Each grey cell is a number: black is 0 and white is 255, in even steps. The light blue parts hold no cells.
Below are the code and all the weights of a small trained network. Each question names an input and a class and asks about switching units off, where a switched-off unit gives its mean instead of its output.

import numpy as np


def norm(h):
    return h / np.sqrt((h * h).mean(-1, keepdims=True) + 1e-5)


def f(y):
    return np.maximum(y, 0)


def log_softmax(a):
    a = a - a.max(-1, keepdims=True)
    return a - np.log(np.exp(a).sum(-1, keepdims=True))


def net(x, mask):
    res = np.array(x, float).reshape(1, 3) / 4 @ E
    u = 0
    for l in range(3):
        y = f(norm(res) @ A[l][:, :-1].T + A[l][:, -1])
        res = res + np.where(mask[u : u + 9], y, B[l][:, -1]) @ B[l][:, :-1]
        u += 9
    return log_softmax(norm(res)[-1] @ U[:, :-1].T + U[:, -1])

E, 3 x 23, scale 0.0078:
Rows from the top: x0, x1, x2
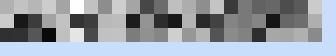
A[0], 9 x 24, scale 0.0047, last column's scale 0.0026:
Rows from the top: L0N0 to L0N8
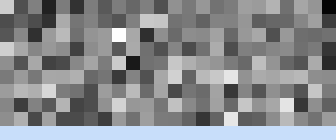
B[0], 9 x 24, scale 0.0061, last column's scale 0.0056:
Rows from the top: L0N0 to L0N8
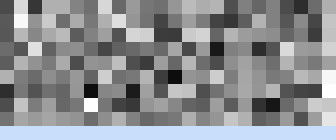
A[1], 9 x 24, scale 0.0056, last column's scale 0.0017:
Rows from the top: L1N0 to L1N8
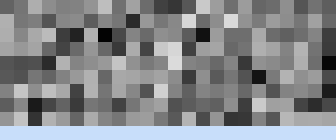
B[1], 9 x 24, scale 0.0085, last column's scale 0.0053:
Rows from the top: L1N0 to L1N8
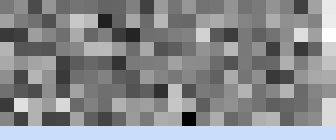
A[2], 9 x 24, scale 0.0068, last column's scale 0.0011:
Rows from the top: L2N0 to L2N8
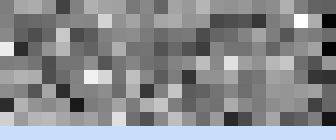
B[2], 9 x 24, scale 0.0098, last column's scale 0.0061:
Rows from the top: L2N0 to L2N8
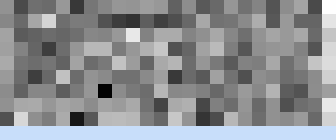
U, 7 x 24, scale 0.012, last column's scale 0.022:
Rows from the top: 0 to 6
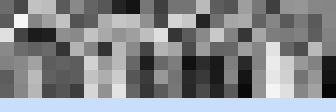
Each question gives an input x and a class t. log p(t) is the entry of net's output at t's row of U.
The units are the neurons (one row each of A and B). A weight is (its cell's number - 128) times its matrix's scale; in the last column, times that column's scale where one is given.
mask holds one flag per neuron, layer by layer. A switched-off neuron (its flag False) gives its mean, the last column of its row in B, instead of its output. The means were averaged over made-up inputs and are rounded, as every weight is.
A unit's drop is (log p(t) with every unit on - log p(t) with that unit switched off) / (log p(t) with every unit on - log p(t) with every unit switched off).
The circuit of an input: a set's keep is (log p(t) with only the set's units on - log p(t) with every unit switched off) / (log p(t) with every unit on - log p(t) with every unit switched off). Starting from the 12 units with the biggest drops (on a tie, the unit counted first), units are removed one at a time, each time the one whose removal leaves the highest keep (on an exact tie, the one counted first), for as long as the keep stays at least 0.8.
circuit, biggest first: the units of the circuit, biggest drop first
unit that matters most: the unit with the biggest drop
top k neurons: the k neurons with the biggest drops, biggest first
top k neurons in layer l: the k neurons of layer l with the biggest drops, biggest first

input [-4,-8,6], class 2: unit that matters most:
L1N3
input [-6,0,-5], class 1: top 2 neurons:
L1N7, L2N7
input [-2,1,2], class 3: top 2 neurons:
L0N6, L1N8
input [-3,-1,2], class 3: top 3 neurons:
L0N6, L1N8, L1N7
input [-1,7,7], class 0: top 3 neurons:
L2N1, L1N4, L0N5
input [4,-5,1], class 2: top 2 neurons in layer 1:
L1N7, L1N3
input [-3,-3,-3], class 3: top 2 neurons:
L0N8, L2N4
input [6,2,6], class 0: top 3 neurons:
L2N1, L1N7, L0N1
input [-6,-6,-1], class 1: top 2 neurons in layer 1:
L1N7, L1N1
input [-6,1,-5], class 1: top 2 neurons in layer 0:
L0N7, L0N0
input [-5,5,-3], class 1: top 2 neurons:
L1N7, L0N5
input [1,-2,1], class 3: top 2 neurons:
L0N5, L1N0
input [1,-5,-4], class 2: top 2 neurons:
L1N3, L0N7
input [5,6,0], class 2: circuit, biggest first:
L2N3
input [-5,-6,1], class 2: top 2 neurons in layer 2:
L2N5, L2N8
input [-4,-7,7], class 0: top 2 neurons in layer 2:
L2N1, L2N3
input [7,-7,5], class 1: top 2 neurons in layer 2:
L2N8, L2N3
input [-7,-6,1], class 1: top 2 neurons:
L1N7, L2N7
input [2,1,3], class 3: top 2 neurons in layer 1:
L1N8, L1N2
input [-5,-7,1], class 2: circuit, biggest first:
L1N3
